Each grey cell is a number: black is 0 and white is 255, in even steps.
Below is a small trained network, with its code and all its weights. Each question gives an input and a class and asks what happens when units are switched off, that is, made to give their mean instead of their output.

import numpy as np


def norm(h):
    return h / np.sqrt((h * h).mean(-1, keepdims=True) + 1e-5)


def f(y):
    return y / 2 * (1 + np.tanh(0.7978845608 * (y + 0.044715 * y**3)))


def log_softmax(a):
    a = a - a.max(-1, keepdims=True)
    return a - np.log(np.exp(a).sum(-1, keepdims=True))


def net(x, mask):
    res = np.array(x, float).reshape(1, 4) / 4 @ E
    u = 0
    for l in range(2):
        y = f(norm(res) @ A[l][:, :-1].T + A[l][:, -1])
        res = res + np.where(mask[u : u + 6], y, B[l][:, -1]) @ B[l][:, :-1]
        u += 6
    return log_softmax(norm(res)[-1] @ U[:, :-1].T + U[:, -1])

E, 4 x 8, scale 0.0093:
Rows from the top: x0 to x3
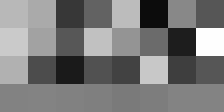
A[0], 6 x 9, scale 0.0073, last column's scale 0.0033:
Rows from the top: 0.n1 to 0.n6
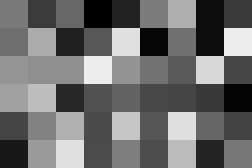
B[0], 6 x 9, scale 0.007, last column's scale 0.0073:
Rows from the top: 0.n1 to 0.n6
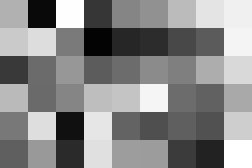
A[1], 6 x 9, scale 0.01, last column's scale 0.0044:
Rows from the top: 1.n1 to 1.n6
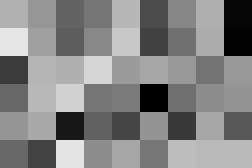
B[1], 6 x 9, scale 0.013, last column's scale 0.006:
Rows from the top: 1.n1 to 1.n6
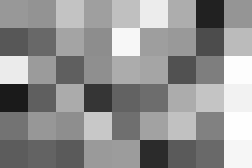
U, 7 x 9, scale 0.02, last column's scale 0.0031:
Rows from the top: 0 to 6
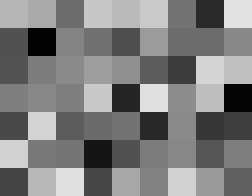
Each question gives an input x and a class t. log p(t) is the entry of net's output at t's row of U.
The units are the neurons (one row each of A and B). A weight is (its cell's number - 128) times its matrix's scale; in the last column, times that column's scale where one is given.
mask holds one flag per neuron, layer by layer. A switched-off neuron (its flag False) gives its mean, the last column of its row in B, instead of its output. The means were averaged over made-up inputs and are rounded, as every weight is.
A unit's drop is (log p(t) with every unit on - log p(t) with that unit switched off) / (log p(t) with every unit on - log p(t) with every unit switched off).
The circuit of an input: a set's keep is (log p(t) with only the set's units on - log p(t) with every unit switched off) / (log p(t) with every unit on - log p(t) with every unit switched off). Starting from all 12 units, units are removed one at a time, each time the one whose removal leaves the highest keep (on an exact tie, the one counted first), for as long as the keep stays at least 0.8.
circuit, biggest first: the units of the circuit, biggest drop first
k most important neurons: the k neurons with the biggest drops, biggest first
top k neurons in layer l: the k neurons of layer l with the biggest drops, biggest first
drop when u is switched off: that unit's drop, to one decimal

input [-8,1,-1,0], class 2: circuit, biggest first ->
(0.n6, 1.n6)
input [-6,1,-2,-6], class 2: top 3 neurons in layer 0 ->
(0.n6, 0.n5, 0.n4)
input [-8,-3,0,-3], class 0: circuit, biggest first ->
(1.n4)
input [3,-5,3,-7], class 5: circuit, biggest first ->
(0.n1, 0.n2)
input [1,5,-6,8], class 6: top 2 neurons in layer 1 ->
(1.n4, 1.n1)
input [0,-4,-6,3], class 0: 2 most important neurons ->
(0.n6, 1.n3)
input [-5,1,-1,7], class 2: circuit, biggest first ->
(0.n6, 1.n6)
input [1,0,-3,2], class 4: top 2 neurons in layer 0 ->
(0.n5, 0.n1)
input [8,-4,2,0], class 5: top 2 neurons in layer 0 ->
(0.n2, 0.n1)
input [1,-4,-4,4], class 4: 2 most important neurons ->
(0.n2, 0.n4)
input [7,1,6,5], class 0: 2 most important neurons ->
(0.n4, 1.n2)
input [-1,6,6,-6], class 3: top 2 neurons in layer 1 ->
(1.n3, 1.n5)
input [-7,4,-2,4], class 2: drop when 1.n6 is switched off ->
0.2
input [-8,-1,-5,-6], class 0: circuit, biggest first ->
(1.n3)
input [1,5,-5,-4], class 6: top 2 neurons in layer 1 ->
(1.n4, 1.n1)
